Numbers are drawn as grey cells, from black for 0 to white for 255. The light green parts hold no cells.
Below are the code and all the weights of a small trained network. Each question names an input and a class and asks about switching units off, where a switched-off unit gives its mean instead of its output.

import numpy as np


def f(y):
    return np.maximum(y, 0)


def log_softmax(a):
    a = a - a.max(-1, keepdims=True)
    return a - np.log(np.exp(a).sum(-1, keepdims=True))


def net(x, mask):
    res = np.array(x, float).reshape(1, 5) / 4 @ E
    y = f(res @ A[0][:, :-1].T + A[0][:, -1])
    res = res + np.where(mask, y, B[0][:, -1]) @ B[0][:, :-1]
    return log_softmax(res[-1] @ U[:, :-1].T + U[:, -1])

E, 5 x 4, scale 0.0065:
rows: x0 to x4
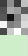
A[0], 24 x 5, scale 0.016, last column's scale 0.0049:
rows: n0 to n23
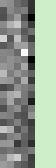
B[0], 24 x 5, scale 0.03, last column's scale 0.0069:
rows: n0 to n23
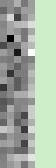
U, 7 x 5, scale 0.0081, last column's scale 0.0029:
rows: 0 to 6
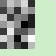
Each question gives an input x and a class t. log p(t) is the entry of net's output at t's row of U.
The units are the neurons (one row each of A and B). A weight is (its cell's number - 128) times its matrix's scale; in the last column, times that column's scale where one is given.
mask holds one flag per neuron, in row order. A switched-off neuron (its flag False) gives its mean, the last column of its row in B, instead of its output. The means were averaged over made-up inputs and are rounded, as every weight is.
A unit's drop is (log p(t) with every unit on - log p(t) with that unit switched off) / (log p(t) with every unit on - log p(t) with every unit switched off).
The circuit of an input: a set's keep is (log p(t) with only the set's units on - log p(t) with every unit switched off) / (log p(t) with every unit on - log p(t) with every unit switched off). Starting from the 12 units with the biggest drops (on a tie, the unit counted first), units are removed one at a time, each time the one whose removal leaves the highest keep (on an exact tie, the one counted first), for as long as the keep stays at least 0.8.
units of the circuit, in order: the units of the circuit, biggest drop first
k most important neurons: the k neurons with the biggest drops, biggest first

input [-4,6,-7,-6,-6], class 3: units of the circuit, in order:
[n20]
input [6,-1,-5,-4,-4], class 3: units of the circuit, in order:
[n20; n7]
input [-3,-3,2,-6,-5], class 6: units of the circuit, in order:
[n22; n3; n16]
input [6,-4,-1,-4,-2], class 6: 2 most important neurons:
[n22; n3]
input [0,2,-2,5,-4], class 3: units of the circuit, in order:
[n18; n7]
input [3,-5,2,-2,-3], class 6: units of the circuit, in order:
[n3; n22]
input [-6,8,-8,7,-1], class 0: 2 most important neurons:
[n22; n3]
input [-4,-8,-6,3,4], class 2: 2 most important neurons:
[n5; n10]
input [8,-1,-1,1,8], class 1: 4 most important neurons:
[n7; n18; n6; n23]
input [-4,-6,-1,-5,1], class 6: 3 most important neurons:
[n22; n3; n18]
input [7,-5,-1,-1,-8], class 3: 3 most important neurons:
[n20; n16; n18]
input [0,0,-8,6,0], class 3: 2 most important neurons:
[n18; n7]
